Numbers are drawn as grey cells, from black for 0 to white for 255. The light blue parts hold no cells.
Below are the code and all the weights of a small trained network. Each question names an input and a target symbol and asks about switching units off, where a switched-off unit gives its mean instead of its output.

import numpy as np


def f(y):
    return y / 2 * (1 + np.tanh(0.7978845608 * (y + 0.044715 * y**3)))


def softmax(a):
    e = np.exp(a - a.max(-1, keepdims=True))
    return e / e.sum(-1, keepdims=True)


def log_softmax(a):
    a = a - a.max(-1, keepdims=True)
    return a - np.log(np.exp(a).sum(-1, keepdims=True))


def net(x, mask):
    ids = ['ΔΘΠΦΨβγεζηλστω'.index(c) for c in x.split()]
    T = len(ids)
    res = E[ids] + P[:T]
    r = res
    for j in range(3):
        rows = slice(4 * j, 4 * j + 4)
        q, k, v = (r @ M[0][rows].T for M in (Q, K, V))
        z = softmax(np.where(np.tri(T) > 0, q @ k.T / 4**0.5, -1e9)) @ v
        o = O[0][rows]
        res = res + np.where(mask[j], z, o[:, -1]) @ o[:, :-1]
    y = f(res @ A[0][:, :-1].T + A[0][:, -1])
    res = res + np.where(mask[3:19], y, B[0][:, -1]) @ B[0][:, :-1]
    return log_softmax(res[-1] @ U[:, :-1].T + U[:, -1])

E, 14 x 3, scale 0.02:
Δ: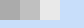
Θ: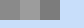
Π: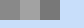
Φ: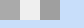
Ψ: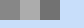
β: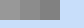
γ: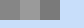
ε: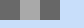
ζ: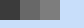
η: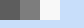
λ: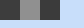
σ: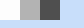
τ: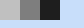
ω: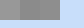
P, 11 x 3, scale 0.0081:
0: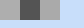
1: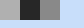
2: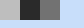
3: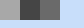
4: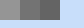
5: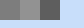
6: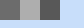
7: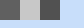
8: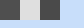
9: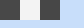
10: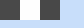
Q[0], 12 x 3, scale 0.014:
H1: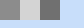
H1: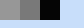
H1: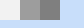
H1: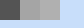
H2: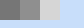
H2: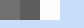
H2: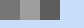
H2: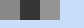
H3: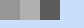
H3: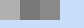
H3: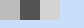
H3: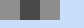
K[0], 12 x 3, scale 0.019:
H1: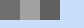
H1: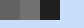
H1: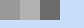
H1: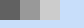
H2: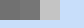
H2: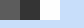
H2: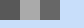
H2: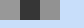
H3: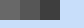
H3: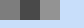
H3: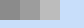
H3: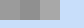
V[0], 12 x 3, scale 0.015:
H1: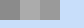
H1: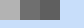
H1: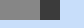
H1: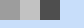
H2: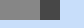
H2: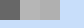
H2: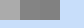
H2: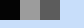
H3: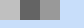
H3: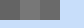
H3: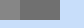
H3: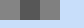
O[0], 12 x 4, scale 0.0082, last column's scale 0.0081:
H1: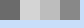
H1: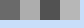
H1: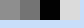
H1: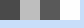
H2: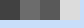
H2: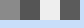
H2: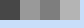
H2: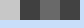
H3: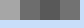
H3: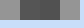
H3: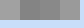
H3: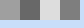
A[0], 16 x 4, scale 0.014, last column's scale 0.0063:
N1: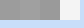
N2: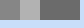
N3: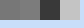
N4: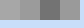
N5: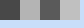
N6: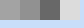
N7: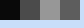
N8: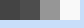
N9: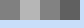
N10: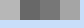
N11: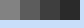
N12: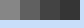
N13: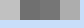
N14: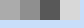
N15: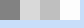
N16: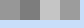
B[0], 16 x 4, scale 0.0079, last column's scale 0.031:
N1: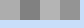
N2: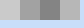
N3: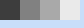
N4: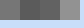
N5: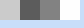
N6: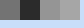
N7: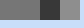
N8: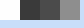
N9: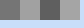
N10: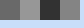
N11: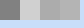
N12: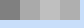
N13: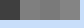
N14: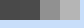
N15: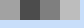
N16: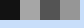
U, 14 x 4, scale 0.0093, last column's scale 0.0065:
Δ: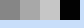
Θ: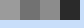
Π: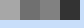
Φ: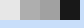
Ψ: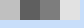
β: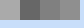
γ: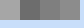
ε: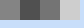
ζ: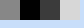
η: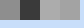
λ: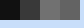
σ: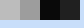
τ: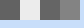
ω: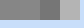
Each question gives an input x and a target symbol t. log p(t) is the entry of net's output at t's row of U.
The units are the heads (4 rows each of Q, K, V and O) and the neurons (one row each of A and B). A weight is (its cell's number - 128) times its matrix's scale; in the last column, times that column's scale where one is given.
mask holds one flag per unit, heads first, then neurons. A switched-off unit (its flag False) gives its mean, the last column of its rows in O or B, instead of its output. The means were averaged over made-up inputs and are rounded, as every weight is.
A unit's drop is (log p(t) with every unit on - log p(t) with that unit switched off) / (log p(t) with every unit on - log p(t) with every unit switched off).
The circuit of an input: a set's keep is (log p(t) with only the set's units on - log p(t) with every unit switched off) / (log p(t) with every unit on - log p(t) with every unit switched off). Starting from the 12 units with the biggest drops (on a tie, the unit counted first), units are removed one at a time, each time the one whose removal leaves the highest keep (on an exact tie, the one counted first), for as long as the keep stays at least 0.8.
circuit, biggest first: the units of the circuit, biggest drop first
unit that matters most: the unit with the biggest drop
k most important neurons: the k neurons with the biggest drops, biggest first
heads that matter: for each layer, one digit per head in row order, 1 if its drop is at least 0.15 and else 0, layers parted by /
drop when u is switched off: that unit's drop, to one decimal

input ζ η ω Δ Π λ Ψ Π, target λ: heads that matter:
110
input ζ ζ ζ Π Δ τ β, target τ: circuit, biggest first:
(H2, N15)
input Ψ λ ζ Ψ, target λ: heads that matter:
110
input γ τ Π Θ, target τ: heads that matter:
110
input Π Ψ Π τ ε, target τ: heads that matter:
110
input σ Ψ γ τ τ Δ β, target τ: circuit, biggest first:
(H2)
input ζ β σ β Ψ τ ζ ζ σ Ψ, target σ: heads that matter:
010
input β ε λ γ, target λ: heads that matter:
110
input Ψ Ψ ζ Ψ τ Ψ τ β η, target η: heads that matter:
110
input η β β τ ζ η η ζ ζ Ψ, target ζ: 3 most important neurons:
(N11, N12, N3)
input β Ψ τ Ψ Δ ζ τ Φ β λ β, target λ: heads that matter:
010
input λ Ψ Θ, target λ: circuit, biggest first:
(N5, N2, H1)
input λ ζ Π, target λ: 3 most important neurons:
(N5, N2, N13)
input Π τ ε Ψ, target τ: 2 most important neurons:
(N15, N11)
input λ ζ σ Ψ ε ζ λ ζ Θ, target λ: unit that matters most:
H2
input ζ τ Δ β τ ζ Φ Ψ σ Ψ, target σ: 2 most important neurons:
(N5, N12)
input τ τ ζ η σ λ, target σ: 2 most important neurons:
(N5, N7)
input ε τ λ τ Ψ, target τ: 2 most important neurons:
(N11, N15)
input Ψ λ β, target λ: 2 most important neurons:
(N5, N2)
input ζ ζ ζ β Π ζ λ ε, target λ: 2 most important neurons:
(N5, N2)
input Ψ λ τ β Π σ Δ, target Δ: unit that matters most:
N16
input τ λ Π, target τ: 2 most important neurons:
(N15, N11)
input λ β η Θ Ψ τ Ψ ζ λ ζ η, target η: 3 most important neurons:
(N15, N8, N1)
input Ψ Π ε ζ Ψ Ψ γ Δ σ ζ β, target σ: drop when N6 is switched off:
0.1
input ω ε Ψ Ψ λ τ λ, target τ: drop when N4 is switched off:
0.1
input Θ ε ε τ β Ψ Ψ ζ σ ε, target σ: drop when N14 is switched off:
0.2
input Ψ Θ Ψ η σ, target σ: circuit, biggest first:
(H1)
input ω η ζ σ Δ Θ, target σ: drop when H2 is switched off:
0.8
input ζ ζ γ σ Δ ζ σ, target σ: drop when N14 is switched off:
-0.1
